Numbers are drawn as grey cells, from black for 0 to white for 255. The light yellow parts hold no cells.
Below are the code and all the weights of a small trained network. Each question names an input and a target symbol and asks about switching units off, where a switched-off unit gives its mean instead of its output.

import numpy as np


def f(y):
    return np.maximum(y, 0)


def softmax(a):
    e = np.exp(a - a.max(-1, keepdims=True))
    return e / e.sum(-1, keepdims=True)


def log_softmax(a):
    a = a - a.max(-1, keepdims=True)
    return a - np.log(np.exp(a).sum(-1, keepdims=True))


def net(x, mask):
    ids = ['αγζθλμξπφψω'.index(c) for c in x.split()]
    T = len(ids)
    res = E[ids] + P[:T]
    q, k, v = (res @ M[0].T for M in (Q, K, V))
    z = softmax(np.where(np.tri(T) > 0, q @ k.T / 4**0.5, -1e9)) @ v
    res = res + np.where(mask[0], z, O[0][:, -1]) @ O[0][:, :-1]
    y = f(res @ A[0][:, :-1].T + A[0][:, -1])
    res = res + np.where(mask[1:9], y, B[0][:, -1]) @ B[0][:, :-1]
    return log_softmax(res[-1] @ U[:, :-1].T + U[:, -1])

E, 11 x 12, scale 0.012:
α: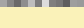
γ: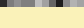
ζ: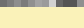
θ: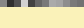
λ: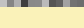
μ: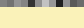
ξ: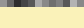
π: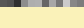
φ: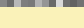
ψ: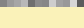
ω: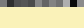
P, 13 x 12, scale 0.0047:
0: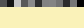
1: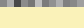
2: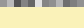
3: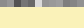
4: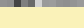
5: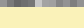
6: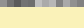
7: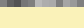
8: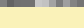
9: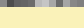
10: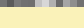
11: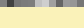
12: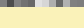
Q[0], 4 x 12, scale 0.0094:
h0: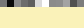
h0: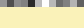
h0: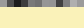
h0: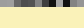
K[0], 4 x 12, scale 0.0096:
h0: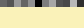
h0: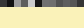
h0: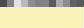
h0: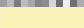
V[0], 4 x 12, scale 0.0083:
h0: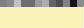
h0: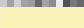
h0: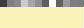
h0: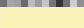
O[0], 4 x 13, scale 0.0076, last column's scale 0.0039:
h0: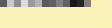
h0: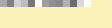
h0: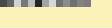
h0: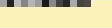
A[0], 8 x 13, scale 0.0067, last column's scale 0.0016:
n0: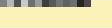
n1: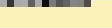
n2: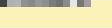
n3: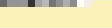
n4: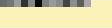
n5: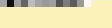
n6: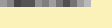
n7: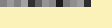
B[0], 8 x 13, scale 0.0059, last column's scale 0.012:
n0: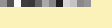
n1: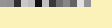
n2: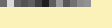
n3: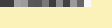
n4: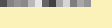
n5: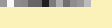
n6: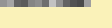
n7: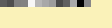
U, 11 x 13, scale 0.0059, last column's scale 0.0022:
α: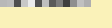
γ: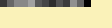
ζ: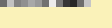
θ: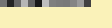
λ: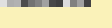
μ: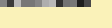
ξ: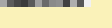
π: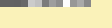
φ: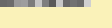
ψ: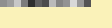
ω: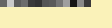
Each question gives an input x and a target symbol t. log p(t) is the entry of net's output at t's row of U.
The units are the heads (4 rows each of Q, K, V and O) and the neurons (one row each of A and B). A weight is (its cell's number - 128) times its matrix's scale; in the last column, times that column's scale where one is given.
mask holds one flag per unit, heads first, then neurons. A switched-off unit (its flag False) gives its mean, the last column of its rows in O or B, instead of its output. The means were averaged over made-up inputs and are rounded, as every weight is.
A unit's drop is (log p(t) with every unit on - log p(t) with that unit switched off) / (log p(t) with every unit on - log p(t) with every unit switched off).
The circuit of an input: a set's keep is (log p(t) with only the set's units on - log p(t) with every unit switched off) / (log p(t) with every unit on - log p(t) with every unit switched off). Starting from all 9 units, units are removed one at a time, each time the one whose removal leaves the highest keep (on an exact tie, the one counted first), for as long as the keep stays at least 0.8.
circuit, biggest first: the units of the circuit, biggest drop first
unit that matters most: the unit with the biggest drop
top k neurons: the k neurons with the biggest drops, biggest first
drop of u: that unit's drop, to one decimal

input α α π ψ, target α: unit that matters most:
n1
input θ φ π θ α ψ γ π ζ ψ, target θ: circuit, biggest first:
[h0; n3]
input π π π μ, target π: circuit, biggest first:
[h0; n4; n3]
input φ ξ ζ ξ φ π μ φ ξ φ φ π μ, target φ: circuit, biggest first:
[h0; n3]
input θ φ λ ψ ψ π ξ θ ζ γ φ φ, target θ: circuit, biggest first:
[h0; n3]
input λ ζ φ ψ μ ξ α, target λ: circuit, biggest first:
[n0; h0; n3]
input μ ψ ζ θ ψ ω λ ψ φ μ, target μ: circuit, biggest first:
[h0; n0; n7]
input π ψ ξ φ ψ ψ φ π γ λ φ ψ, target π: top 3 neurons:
[n4; n3; n5]
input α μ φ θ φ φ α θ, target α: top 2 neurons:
[n1; n3]
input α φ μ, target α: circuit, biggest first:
[n1; h0]
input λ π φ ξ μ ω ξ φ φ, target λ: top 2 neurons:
[n0; n3]
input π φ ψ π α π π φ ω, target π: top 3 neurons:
[n4; n3; n2]
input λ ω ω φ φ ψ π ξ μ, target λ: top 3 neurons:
[n0; n1; n3]
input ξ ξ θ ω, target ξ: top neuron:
[n6]
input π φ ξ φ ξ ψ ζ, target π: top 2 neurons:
[n4; n3]
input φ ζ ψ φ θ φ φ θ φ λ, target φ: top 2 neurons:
[n3; n0]
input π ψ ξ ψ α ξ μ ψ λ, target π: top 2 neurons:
[n4; n3]
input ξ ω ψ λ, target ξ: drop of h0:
0.9
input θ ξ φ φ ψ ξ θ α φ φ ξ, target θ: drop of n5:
0.2
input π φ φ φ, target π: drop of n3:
0.3
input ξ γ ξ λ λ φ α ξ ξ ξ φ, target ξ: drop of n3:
0.0
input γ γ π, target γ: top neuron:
[n1]
